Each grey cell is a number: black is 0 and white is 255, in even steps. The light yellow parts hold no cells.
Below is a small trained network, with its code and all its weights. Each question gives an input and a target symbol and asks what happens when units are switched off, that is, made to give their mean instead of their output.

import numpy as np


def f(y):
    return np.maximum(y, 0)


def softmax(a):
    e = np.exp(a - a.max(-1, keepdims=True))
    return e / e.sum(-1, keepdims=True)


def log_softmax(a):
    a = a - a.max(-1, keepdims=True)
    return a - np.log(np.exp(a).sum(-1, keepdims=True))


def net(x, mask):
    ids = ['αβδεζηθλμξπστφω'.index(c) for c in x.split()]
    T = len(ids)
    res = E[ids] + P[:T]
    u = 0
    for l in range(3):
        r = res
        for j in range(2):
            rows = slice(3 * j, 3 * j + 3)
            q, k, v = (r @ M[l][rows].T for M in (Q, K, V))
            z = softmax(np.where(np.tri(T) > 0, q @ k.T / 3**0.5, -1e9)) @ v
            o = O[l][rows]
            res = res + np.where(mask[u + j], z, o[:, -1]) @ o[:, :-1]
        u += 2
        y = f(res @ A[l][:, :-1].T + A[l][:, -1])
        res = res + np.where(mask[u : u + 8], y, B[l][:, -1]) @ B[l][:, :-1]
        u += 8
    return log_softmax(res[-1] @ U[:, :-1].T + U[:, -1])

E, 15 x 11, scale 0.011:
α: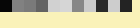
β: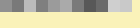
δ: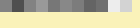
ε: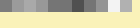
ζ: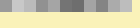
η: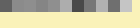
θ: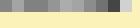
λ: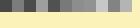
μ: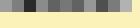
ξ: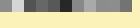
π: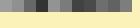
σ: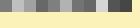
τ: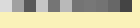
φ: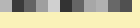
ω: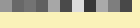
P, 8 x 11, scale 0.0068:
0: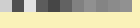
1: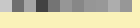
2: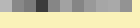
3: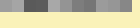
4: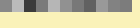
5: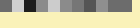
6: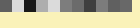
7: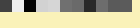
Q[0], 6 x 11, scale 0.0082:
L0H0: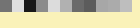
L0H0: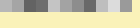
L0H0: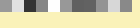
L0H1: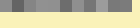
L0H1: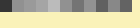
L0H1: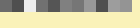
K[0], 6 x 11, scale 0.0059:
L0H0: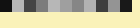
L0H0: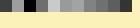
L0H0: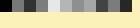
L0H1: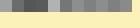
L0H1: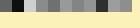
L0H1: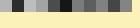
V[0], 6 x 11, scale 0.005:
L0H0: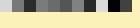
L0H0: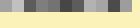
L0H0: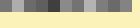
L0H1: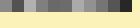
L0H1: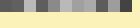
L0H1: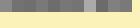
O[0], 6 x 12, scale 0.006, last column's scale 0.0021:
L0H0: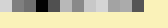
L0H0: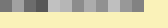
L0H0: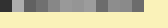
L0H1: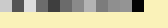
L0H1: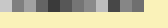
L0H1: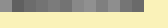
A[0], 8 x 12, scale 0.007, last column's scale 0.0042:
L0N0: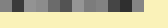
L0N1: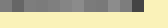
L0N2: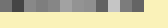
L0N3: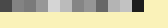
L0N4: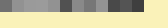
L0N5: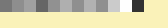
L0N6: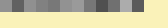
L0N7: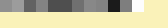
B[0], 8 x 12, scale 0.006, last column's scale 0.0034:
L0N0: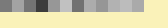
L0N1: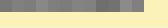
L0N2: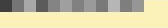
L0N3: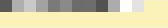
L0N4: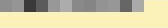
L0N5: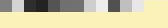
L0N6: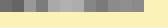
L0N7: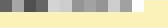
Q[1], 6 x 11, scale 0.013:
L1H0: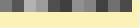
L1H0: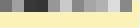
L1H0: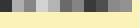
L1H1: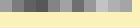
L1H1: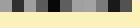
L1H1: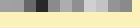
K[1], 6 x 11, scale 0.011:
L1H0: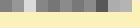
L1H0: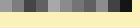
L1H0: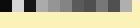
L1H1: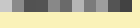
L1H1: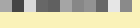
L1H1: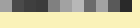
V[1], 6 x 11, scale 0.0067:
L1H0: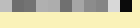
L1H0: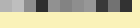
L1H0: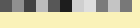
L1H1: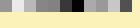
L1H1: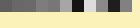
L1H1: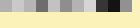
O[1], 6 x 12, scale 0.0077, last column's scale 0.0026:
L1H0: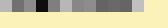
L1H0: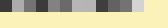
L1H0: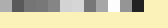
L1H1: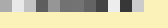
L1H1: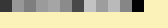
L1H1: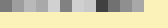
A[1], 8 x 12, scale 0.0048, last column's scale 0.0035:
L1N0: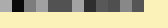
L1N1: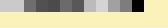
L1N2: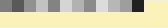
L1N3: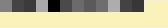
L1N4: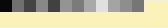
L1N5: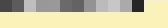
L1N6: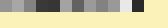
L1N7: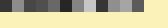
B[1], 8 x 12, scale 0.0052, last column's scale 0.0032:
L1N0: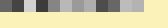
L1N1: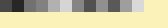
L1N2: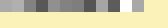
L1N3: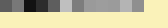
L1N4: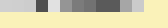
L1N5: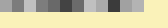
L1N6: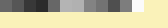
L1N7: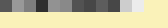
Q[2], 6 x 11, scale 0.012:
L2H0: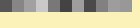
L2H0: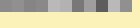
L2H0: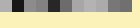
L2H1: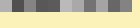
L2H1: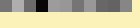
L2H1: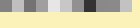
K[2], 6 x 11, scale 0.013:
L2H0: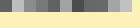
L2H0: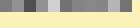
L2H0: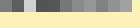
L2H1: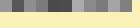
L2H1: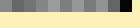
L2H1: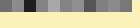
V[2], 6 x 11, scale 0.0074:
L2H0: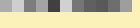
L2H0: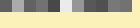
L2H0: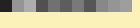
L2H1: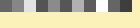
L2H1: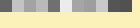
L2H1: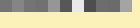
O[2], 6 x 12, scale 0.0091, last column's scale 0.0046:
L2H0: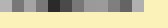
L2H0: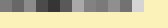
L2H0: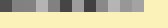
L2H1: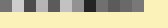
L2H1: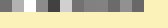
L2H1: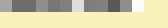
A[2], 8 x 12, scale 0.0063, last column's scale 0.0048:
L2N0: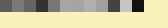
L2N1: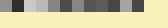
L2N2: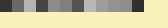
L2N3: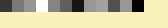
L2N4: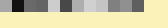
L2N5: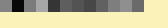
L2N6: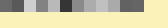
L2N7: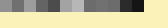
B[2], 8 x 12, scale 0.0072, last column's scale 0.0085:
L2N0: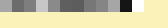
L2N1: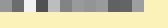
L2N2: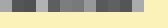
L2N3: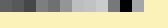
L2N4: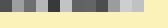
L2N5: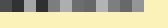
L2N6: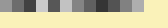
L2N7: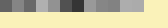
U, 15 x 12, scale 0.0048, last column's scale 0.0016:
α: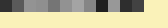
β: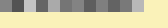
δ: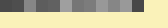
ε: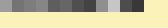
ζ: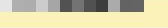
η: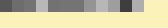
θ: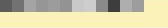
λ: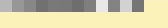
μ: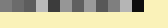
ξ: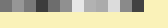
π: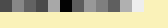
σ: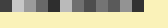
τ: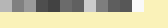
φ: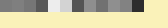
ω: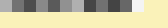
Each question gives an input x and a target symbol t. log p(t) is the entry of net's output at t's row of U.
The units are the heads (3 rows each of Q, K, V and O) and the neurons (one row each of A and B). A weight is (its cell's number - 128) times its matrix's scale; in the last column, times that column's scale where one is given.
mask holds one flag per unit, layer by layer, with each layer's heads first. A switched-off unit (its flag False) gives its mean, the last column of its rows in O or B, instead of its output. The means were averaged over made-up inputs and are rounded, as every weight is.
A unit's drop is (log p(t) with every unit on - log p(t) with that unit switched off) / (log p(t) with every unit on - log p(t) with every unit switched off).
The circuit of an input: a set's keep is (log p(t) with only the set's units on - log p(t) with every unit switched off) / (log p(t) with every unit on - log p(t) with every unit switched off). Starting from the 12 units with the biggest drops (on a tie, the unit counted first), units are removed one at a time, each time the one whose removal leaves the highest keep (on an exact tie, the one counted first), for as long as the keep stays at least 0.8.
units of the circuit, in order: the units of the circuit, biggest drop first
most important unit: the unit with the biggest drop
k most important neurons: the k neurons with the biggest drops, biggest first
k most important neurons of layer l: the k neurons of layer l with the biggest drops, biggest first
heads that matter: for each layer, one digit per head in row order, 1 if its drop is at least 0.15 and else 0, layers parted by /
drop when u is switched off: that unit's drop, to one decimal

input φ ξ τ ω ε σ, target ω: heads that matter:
10 / 01 / 01
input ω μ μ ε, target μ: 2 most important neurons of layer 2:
[L2N4, L2N6]
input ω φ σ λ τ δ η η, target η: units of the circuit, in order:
[L1H0, L2N3, L1H1]
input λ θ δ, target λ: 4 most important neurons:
[L0N3, L1N2, L1N4, L0N5]
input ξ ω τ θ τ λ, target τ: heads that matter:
10 / 00 / 11
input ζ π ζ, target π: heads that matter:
00 / 10 / 01
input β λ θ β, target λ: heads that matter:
00 / 10 / 00
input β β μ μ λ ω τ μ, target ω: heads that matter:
10 / 11 / 01
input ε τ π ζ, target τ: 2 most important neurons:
[L0N5, L2N2]
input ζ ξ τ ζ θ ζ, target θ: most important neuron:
[L0N7]
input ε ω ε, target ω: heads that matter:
00 / 01 / 01
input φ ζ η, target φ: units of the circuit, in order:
[L2H0, L1H1]
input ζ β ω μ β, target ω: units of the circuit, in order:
[L2H1, L1H1]
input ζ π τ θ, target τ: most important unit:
L2H0
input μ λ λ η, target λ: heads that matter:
01 / 10 / 00
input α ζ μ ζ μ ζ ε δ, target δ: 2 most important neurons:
[L2N5, L0N3]
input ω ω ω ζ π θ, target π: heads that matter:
01 / 10 / 01
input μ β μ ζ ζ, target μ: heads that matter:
00 / 00 / 01
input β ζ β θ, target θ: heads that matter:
00 / 11 / 01
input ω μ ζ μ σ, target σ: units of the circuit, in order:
[L2H1, L1H0]
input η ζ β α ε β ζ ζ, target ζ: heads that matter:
00 / 01 / 00
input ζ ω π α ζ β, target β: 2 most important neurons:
[L0N3, L2N1]
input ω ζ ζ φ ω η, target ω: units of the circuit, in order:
[L1H1, L2H1]
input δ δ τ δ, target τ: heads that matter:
00 / 00 / 11
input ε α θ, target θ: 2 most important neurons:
[L0N7, L2N1]
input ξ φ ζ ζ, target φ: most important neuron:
[L0N5]
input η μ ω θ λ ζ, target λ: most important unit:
L1H0
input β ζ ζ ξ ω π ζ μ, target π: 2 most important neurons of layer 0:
[L0N3, L0N7]
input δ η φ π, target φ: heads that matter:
10 / 00 / 10
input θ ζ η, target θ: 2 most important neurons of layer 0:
[L0N3, L0N5]
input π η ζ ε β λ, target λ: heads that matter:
00 / 10 / 00
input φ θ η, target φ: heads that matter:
00 / 00 / 10
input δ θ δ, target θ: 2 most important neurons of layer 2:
[L2N1, L2N3]
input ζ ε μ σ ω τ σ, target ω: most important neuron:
[L0N3]
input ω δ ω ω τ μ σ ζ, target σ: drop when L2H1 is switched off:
0.9
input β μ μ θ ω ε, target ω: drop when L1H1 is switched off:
0.4
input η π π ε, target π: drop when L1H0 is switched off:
0.6
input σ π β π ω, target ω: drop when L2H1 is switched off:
0.7
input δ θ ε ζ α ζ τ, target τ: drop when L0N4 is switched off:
0.1
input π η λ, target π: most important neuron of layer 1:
[L1N7]
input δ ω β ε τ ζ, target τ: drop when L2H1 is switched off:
0.2
